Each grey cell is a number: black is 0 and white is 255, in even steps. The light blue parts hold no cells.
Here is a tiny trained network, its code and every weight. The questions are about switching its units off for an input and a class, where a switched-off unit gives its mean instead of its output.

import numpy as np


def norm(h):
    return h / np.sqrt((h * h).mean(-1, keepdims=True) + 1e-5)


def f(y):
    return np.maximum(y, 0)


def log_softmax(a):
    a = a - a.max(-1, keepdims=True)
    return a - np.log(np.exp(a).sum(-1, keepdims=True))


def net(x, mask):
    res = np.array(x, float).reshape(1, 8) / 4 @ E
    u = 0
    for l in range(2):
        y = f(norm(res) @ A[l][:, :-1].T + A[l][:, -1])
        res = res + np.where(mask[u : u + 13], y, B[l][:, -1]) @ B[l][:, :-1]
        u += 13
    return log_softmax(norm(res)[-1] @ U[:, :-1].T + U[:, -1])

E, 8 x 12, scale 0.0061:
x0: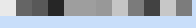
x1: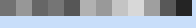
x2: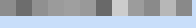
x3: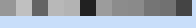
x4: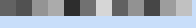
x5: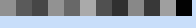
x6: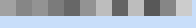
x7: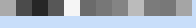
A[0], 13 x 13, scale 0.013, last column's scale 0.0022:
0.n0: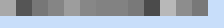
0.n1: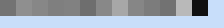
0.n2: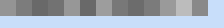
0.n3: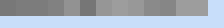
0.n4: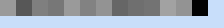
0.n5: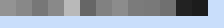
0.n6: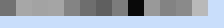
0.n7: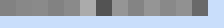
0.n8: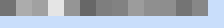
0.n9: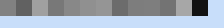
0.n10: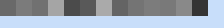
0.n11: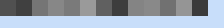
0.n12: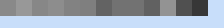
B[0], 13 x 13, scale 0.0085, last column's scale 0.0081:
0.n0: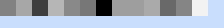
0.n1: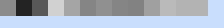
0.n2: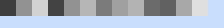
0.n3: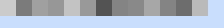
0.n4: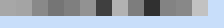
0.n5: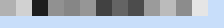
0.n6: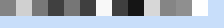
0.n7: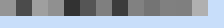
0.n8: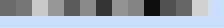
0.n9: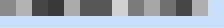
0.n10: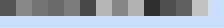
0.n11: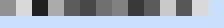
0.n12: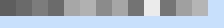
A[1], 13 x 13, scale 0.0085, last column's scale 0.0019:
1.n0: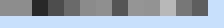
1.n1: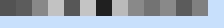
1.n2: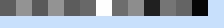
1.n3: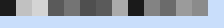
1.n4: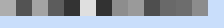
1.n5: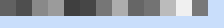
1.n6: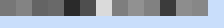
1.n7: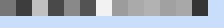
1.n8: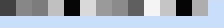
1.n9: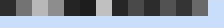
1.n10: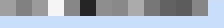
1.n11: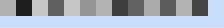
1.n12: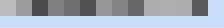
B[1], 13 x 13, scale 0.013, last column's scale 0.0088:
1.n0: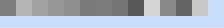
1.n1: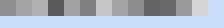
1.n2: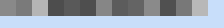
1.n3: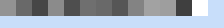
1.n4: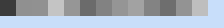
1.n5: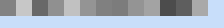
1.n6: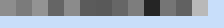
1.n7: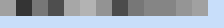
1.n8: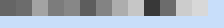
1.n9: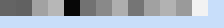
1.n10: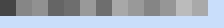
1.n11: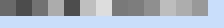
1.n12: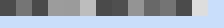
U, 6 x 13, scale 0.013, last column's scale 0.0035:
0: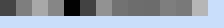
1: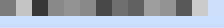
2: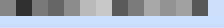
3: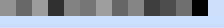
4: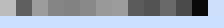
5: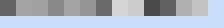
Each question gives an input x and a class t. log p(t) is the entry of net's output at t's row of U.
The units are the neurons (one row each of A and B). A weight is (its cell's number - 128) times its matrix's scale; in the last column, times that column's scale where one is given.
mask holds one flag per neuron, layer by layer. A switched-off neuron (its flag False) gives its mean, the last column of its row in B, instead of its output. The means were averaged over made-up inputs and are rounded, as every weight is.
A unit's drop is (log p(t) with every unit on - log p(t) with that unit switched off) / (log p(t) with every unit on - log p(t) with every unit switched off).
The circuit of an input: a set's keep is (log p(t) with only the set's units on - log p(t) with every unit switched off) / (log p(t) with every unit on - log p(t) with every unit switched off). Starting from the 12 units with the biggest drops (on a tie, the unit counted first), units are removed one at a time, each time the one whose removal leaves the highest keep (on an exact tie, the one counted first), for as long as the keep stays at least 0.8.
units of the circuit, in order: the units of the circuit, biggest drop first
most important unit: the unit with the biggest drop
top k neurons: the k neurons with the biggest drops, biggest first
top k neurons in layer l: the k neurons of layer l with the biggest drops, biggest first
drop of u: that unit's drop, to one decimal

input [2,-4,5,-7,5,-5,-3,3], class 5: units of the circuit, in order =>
[0.n2]
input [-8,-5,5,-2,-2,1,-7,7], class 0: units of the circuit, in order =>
[0.n0, 0.n7]
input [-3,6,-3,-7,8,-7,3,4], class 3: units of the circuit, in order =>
[0.n0, 1.n7, 1.n6]
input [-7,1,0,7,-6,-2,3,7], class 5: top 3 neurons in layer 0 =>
[0.n6, 0.n8, 0.n11]
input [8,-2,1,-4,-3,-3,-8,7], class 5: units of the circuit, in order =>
[0.n6, 1.n3]
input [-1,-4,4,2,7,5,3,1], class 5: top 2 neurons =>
[0.n0, 0.n6]
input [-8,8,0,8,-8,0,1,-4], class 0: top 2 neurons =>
[0.n8, 0.n0]
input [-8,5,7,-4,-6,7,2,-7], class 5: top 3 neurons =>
[1.n8, 1.n1, 0.n12]
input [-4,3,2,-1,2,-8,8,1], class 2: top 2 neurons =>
[0.n0, 1.n7]
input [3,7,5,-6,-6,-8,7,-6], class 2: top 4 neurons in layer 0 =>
[0.n0, 0.n11, 0.n5, 0.n8]
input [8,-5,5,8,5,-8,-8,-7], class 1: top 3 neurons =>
[1.n3, 1.n5, 1.n12]
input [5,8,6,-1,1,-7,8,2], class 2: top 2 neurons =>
[1.n7, 0.n8]
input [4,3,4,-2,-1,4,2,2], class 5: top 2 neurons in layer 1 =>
[1.n1, 1.n3]
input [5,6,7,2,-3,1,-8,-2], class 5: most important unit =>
1.n8
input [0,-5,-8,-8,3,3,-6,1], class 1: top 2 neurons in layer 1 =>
[1.n12, 1.n0]
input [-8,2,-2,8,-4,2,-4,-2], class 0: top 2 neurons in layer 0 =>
[0.n8, 0.n0]
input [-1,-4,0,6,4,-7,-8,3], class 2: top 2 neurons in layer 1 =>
[1.n7, 1.n11]
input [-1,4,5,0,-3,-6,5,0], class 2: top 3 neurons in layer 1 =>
[1.n11, 1.n7, 1.n8]
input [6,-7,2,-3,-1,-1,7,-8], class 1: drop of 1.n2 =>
0.0
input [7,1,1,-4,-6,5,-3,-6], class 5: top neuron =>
[1.n8]
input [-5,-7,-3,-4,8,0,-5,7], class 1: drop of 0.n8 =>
0.2
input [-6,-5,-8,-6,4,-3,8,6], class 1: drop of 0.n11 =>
1.0
